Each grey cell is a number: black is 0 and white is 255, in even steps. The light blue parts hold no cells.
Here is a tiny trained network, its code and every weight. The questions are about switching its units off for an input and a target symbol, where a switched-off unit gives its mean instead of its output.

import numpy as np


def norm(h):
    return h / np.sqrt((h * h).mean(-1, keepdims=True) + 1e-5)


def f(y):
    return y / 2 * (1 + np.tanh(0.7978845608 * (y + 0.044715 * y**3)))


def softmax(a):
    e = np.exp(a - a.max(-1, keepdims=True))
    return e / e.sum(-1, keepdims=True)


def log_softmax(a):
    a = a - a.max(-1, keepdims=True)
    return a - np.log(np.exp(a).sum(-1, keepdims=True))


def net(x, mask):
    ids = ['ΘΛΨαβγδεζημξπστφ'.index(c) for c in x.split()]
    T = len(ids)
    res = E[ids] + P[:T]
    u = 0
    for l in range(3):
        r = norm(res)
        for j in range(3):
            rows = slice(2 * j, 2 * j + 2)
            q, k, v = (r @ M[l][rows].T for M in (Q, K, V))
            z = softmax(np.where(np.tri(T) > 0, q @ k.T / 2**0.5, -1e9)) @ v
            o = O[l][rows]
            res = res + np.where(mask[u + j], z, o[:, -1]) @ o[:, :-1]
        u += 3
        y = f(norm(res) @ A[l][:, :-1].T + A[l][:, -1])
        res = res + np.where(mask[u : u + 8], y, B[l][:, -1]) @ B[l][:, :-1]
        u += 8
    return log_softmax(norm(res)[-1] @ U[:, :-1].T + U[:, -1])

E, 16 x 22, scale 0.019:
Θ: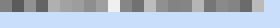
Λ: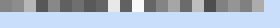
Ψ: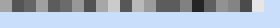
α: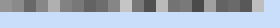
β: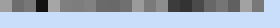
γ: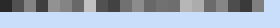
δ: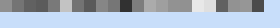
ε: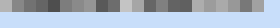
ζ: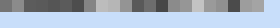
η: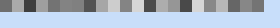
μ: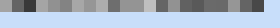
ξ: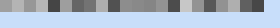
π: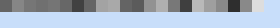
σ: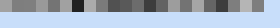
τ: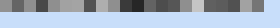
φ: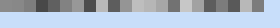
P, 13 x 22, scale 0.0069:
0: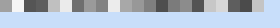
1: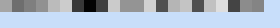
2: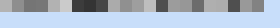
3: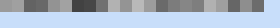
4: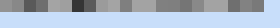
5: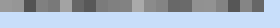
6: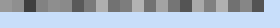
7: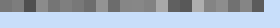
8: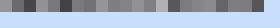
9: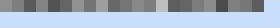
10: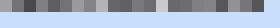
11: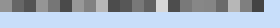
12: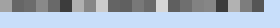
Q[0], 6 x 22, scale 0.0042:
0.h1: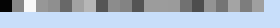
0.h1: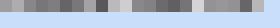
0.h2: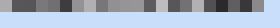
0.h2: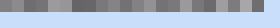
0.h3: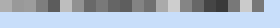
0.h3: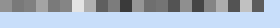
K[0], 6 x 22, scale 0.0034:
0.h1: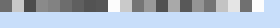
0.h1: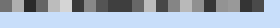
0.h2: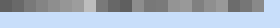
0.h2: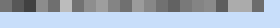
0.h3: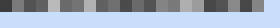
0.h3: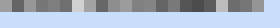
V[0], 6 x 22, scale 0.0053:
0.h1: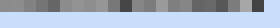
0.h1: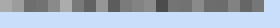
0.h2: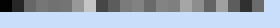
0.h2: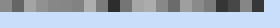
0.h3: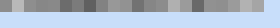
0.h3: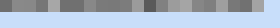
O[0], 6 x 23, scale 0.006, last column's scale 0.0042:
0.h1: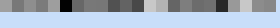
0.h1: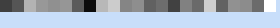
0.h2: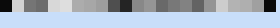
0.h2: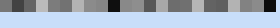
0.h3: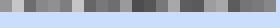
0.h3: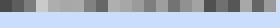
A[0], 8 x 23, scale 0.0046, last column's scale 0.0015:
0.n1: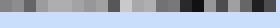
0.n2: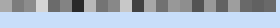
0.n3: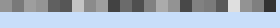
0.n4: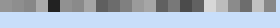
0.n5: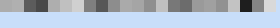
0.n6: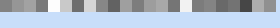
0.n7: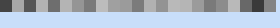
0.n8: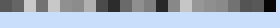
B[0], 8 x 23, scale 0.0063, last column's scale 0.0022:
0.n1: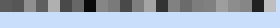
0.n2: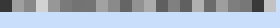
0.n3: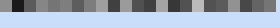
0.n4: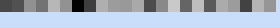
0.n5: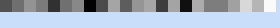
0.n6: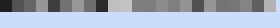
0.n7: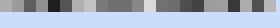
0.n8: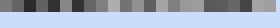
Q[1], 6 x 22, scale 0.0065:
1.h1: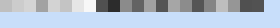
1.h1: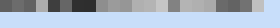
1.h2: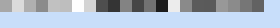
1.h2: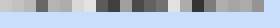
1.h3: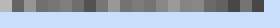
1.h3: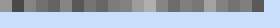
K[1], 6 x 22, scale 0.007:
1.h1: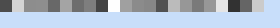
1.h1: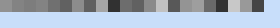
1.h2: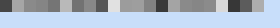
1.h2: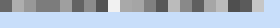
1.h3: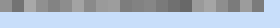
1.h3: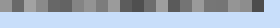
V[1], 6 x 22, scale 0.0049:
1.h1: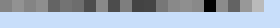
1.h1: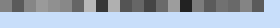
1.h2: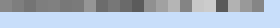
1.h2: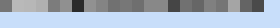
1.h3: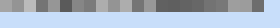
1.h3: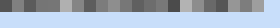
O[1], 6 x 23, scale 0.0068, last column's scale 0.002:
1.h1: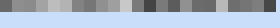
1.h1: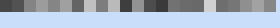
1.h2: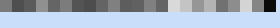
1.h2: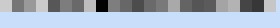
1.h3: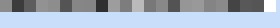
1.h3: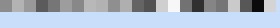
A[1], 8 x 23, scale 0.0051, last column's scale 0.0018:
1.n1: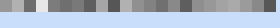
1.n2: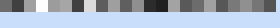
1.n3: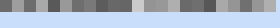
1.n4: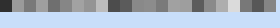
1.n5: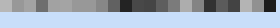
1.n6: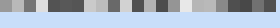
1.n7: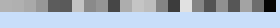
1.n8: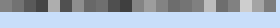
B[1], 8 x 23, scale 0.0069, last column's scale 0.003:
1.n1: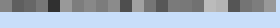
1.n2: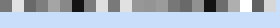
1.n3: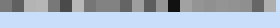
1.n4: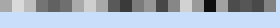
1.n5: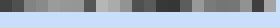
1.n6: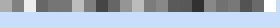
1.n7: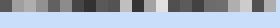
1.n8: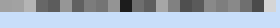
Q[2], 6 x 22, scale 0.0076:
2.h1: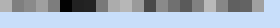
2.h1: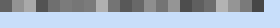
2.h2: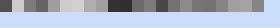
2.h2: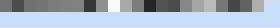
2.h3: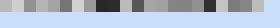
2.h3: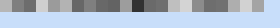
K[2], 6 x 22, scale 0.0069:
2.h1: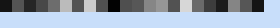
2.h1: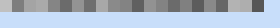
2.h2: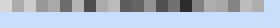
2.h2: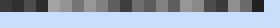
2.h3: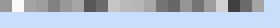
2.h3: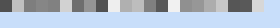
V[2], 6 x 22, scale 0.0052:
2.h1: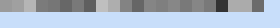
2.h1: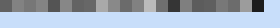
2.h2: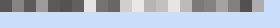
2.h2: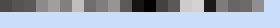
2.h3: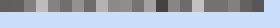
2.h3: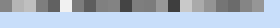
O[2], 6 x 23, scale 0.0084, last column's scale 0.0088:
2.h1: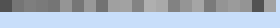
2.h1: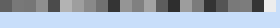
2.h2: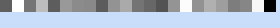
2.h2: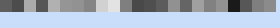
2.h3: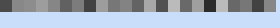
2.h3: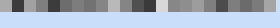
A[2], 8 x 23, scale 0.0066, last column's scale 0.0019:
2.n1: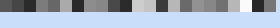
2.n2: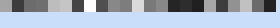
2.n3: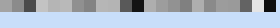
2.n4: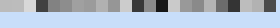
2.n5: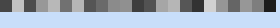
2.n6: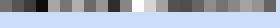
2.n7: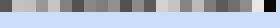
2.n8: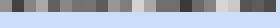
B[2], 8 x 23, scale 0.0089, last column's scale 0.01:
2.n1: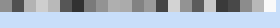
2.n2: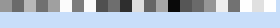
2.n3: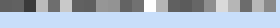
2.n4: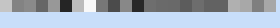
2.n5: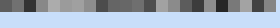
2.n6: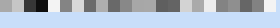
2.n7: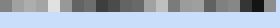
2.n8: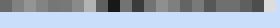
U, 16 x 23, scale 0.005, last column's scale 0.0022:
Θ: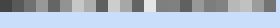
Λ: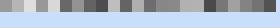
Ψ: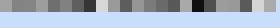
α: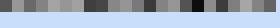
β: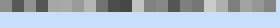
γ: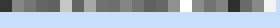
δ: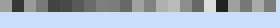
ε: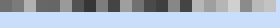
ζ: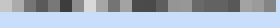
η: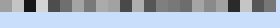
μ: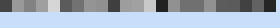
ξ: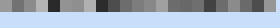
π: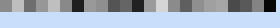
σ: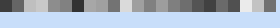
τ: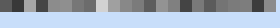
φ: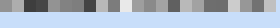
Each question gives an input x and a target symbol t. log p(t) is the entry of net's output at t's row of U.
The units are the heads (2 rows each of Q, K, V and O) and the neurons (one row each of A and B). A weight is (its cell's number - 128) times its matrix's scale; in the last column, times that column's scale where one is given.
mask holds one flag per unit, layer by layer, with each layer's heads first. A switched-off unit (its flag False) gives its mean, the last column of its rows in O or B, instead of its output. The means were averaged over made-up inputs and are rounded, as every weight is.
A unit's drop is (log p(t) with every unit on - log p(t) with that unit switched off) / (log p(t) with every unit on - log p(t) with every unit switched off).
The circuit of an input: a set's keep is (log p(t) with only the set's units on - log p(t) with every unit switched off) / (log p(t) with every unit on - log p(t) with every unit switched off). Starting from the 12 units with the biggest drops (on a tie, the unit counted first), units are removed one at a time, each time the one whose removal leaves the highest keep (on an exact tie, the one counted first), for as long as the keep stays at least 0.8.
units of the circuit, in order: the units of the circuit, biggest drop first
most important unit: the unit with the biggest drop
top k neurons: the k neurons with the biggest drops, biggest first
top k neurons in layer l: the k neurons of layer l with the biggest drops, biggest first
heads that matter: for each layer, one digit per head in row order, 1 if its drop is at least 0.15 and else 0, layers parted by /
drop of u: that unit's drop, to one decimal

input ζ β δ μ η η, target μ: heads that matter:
000 / 000 / 001
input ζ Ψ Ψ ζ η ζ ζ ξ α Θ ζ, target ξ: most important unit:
1.h2
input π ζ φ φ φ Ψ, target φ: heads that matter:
000 / 100 / 000
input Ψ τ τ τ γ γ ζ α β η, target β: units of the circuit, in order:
2.h3, 2.n2
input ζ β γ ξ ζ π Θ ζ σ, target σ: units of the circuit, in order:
1.n2, 2.n1
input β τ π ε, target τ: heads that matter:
000 / 000 / 010
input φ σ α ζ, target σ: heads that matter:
000 / 100 / 000
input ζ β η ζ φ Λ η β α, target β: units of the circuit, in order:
2.n2, 2.h3
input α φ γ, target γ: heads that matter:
000 / 000 / 010
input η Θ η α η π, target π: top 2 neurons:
2.n7, 2.n2
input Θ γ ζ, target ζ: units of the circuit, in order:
2.n4, 2.h2
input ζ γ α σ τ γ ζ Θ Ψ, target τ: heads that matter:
010 / 001 / 010
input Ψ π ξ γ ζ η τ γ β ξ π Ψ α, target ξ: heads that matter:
010 / 011 / 000
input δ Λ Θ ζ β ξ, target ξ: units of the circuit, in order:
1.h2, 2.n6
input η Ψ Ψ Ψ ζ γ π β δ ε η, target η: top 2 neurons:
2.n1, 0.n7
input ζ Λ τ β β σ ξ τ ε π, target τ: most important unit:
0.n2
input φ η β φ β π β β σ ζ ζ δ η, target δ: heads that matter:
000 / 010 / 000
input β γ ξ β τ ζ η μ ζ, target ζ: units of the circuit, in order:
2.h2, 2.n4
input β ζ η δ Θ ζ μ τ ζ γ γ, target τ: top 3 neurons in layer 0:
0.n8, 0.n6, 0.n2
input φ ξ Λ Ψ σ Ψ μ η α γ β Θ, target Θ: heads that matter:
010 / 000 / 010
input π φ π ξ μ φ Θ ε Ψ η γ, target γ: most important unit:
2.h2
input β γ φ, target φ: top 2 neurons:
1.n7, 2.n2
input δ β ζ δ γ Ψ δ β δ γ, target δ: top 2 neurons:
0.n8, 2.n1
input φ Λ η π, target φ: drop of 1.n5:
0.0
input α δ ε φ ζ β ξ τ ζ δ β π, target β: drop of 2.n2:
0.4
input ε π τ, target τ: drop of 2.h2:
0.2
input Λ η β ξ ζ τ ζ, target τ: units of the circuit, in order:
2.h2
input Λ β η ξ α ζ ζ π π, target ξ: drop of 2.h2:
0.1
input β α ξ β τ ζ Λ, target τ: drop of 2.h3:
0.1
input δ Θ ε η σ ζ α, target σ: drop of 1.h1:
0.2
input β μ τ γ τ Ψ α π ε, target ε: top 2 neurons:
0.n4, 0.n5
